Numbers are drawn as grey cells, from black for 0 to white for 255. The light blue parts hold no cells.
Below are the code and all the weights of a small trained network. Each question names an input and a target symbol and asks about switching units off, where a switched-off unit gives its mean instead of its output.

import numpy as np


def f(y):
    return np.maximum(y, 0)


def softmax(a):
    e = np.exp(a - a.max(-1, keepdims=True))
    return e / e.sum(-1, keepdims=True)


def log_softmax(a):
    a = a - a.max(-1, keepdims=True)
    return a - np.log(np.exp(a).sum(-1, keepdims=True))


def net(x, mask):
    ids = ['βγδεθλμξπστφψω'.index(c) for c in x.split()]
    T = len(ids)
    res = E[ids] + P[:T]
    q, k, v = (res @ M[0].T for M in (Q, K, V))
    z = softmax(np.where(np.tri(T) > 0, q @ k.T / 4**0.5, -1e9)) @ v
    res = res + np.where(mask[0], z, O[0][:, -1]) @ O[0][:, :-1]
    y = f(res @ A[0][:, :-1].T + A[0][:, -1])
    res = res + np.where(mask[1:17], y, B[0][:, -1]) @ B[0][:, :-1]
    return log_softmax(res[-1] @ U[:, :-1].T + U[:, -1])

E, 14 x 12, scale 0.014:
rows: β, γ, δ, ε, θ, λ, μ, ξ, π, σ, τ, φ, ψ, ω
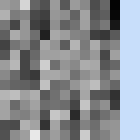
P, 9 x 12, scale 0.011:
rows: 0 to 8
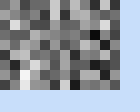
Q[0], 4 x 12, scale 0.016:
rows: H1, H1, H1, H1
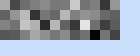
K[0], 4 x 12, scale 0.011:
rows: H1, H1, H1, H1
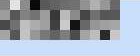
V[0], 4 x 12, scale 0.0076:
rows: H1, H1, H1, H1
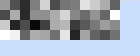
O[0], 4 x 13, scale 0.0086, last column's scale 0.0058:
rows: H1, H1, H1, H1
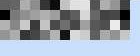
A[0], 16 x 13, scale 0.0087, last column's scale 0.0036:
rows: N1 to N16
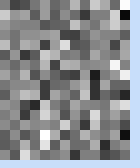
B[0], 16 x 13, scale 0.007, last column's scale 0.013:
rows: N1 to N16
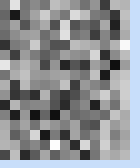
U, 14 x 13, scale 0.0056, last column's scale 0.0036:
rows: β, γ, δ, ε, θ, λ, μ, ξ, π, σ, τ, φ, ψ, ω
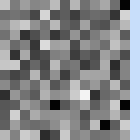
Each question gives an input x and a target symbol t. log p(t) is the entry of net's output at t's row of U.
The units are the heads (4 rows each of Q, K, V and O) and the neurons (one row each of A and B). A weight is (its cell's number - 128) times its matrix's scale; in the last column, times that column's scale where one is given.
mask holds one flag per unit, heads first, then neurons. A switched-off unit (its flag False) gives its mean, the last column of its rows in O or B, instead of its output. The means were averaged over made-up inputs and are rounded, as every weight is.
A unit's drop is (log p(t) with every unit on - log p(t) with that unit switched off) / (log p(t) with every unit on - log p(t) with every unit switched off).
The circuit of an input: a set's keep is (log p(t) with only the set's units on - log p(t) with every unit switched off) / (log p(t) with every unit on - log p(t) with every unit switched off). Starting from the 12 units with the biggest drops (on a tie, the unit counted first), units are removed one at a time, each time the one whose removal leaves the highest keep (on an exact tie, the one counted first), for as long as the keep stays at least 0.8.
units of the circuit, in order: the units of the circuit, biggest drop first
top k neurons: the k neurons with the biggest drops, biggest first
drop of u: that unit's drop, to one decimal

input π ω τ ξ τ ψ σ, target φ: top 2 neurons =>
(N16, N5)
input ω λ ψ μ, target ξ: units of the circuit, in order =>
(H1, N14)
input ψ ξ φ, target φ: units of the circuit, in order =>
(H1, N16, N5)
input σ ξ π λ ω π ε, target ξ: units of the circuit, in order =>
(H1, N10)
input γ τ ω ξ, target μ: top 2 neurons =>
(N7, N3)
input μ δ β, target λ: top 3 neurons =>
(N9, N10, N5)
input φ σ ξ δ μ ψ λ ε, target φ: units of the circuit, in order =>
(H1, N16, N5)
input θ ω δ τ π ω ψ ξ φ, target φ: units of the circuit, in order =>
(N16, H1, N5)
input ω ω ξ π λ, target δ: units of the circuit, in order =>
(H1, N15, N7)
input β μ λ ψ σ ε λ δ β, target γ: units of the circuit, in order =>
(H1, N10)
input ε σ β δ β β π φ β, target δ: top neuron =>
(N8)
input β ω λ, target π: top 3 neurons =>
(N2, N12, N5)
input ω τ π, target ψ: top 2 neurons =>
(N1, N6)
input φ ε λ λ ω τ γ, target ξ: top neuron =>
(N5)
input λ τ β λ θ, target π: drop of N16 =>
0.0
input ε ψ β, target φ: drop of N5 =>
0.3
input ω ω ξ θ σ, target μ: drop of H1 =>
1.1
